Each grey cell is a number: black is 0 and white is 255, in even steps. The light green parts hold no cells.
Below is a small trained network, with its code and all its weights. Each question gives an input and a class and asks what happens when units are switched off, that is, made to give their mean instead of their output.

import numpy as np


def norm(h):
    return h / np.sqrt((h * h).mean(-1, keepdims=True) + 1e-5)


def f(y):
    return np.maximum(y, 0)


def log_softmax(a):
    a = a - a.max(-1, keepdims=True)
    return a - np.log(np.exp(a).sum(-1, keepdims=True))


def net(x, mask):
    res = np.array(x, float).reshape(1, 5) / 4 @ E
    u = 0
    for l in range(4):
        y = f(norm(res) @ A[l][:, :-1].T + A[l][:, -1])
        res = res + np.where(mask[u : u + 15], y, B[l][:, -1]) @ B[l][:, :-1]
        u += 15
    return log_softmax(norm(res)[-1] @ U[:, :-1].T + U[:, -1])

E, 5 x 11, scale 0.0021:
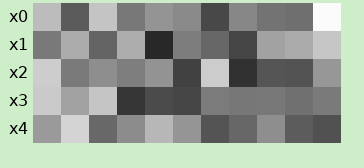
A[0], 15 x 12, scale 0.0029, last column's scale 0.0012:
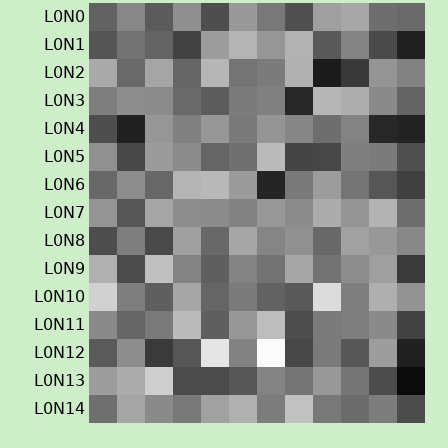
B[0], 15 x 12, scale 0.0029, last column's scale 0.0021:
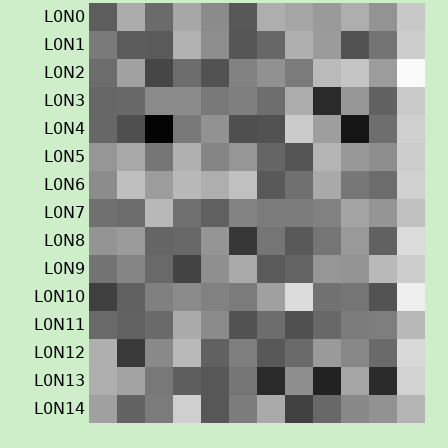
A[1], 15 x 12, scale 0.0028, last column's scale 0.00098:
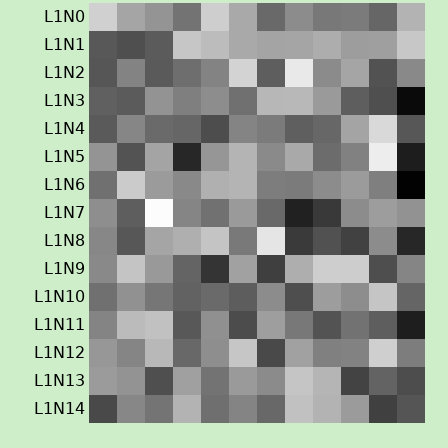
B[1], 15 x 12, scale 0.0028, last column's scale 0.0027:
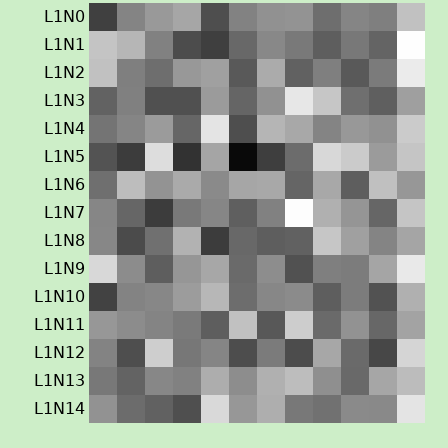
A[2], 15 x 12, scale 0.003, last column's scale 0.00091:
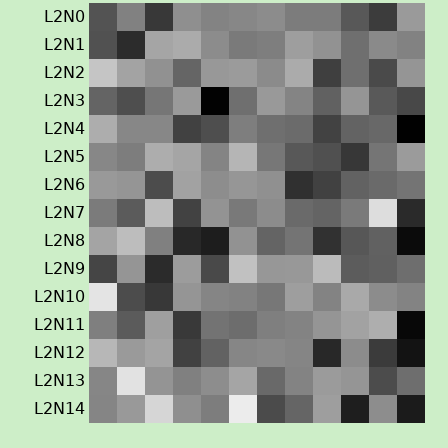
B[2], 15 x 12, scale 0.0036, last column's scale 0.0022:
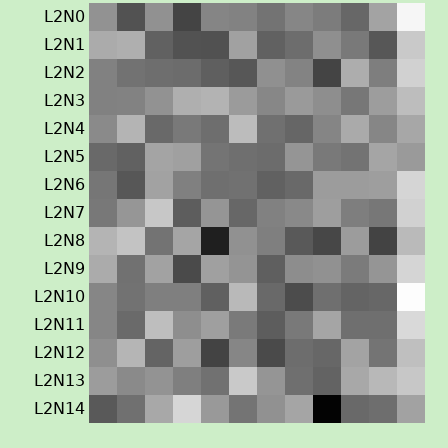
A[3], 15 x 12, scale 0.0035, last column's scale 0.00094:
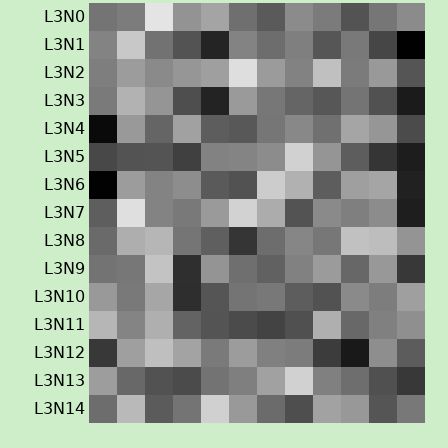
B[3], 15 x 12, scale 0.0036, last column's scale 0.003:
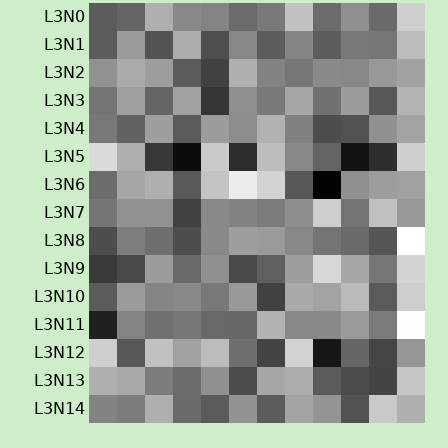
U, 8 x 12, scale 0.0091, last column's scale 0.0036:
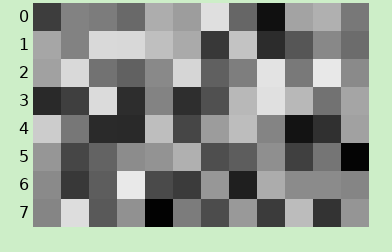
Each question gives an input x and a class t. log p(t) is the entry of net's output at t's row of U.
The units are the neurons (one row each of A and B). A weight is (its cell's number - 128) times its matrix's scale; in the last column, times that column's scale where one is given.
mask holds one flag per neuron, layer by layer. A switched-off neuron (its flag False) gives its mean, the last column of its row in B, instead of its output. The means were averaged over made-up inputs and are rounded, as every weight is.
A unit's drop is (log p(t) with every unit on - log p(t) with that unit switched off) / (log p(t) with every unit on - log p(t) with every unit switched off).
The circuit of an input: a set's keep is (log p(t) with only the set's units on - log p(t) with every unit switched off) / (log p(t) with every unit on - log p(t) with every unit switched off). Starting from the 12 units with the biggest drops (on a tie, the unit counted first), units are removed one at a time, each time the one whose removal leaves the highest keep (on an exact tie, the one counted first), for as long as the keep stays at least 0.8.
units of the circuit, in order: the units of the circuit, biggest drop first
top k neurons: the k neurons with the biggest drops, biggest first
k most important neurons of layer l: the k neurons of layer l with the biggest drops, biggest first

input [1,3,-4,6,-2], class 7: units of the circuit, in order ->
[L0N13, L2N8]
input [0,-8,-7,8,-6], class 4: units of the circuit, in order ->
[L3N5]
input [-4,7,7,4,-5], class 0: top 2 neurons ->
[L1N1, L3N6]
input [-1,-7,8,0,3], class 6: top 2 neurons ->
[L0N12, L0N10]
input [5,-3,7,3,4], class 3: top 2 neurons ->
[L1N1, L1N5]
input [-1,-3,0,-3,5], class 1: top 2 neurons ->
[L0N6, L0N10]
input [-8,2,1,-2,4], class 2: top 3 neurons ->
[L0N10, L0N6, L2N13]
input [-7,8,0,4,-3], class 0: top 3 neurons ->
[L0N0, L1N1, L3N6]
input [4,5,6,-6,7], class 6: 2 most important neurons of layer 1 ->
[L1N8, L1N11]
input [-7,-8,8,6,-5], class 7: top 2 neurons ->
[L0N13, L2N12]
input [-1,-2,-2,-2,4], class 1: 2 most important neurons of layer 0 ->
[L0N6, L0N2]
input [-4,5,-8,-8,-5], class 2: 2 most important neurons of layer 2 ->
[L2N9, L2N2]
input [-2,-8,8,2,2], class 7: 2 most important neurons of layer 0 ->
[L0N10, L0N13]
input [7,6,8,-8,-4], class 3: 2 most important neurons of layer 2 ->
[L2N7, L2N8]
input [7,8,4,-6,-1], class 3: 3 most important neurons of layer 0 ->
[L0N2, L0N7, L0N14]
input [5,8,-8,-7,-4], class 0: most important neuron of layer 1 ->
[L1N4]
